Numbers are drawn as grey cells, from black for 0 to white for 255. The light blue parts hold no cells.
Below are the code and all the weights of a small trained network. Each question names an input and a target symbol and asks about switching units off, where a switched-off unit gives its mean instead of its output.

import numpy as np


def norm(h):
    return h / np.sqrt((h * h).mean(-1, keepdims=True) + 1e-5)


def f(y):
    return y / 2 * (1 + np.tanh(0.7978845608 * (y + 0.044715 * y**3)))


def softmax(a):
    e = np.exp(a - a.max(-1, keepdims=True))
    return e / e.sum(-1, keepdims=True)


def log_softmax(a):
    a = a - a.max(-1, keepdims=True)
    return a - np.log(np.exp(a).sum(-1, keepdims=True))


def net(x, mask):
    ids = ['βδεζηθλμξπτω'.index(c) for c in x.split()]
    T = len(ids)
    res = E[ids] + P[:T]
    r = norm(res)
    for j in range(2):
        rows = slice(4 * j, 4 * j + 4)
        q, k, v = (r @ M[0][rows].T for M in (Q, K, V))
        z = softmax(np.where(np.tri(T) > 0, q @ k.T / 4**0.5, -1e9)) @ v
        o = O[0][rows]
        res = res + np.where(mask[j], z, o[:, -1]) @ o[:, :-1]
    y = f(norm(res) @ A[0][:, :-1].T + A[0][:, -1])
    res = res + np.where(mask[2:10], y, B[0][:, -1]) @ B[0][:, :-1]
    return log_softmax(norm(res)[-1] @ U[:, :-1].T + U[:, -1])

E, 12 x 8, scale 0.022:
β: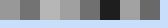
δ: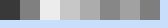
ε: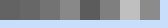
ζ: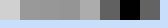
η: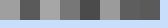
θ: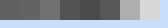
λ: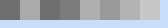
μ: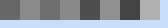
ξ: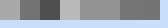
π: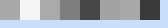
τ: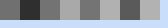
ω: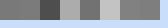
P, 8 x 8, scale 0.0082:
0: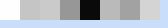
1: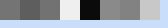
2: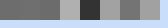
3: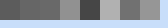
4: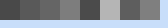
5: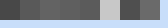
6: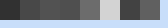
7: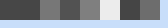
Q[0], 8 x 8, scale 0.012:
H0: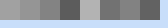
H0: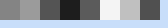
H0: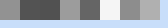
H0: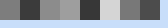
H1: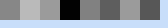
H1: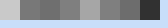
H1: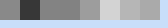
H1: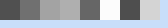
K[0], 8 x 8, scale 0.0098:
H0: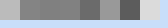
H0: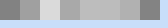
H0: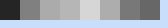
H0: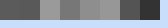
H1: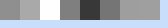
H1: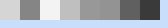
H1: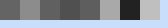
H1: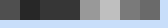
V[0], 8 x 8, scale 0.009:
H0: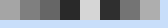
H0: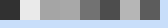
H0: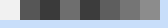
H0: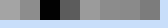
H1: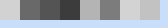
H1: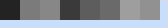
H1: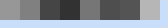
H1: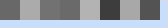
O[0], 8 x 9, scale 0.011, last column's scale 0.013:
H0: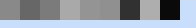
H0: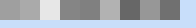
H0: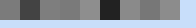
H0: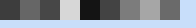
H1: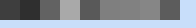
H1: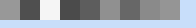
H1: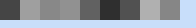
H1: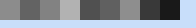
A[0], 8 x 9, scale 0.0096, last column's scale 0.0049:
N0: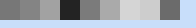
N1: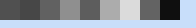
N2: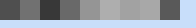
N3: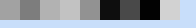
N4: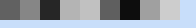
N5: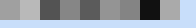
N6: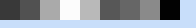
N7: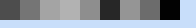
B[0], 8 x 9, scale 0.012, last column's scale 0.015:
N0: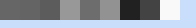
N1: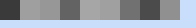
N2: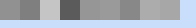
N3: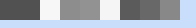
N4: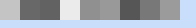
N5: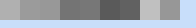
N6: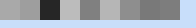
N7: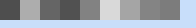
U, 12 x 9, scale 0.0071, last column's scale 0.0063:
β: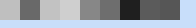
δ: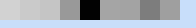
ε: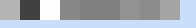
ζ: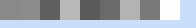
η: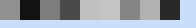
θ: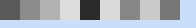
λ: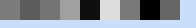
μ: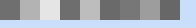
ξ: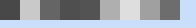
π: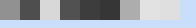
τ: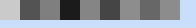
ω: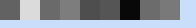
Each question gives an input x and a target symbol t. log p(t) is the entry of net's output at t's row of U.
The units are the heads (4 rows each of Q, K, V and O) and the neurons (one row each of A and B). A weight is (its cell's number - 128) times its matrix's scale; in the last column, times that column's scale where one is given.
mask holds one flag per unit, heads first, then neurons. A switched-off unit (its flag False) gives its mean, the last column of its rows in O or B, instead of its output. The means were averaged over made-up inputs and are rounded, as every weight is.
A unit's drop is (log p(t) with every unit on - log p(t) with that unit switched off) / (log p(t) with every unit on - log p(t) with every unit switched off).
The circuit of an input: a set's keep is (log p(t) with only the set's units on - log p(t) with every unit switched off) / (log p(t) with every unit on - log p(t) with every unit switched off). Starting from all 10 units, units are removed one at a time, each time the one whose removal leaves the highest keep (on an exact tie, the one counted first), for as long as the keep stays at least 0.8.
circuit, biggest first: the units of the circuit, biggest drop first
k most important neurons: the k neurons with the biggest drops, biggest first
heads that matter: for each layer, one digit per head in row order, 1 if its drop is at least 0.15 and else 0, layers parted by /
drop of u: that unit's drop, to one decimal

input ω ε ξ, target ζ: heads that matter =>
10
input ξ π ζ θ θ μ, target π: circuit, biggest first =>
(H1, N0)
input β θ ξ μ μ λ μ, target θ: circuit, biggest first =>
(H0, N0)
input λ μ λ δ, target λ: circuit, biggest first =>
(H1, N6)
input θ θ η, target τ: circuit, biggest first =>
(H0)
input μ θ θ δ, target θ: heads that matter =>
11
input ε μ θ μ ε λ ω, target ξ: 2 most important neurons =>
(N0, N1)
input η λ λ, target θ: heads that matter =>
11
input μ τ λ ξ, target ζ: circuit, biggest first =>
(H0, H1)
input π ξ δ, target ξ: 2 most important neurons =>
(N0, N7)
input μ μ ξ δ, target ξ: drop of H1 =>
0.2
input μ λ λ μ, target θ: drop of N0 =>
0.3
